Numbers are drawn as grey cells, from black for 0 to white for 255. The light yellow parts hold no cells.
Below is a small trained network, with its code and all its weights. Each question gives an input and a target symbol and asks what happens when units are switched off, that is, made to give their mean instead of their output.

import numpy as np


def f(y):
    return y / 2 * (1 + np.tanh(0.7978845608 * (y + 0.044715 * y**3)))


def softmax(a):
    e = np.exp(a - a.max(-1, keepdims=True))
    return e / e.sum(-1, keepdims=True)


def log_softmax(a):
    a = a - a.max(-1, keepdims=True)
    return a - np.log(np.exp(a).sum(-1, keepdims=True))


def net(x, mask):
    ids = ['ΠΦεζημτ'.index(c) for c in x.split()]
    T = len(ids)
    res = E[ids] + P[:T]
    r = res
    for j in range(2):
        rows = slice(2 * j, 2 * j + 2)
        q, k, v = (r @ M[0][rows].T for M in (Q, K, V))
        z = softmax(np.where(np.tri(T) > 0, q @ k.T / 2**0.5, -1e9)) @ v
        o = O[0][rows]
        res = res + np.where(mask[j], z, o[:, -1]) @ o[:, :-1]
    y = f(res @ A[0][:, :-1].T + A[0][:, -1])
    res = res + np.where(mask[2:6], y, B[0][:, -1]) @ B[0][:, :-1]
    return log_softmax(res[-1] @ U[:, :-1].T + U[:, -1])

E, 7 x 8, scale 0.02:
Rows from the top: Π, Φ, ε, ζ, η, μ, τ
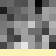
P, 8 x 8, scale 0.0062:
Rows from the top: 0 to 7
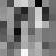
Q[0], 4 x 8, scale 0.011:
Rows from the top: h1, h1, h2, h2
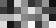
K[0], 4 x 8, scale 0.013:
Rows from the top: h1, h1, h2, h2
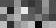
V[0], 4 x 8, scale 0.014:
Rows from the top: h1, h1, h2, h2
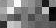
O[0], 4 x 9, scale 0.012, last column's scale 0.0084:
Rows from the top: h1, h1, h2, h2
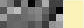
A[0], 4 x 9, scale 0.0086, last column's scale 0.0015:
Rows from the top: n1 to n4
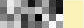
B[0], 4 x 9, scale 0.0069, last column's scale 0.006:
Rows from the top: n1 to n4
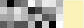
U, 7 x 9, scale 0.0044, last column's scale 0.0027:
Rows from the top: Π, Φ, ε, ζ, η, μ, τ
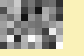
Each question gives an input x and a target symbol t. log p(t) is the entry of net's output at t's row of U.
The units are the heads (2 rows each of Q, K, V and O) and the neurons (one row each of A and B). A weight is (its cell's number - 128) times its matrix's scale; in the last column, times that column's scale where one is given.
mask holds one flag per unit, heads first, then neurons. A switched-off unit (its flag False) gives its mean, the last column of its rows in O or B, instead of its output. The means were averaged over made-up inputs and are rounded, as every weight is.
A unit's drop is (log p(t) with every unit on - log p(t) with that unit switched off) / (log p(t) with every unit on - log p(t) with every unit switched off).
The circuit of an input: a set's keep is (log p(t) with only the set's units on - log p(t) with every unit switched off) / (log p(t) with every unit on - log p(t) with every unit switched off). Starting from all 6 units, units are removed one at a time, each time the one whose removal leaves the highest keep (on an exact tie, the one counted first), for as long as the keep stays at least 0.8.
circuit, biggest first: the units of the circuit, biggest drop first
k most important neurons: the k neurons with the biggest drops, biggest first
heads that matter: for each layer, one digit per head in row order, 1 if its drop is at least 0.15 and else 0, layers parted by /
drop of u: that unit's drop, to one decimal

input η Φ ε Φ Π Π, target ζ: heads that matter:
10
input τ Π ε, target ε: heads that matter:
10
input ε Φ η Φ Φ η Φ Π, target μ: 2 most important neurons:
(n2; n4)
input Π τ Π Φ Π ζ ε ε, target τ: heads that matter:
11
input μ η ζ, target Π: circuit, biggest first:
(n2; h1; h2)
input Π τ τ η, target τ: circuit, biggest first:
(h1; h2)
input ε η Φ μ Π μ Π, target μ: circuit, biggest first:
(h2; h1)
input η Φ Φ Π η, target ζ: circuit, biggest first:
(h1)
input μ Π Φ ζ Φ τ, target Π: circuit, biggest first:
(h1; n2)
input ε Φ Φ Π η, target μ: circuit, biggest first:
(h2; h1; n4)
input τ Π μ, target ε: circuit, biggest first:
(n1; h1)
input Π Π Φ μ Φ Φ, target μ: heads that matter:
01
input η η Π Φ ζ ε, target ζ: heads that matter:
10
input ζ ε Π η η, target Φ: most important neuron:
(n4)
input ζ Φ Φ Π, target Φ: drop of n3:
-0.1
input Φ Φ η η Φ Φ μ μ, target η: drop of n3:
0.1
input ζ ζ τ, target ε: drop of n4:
-0.1
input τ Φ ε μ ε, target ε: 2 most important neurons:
(n1; n2)
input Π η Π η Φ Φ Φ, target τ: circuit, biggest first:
(h1; h2; n2)
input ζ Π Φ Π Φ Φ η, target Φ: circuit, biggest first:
(h2; n4)
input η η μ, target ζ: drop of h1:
1.0
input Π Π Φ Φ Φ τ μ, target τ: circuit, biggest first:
(h1; h2)
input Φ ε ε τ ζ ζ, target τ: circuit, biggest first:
(h1)
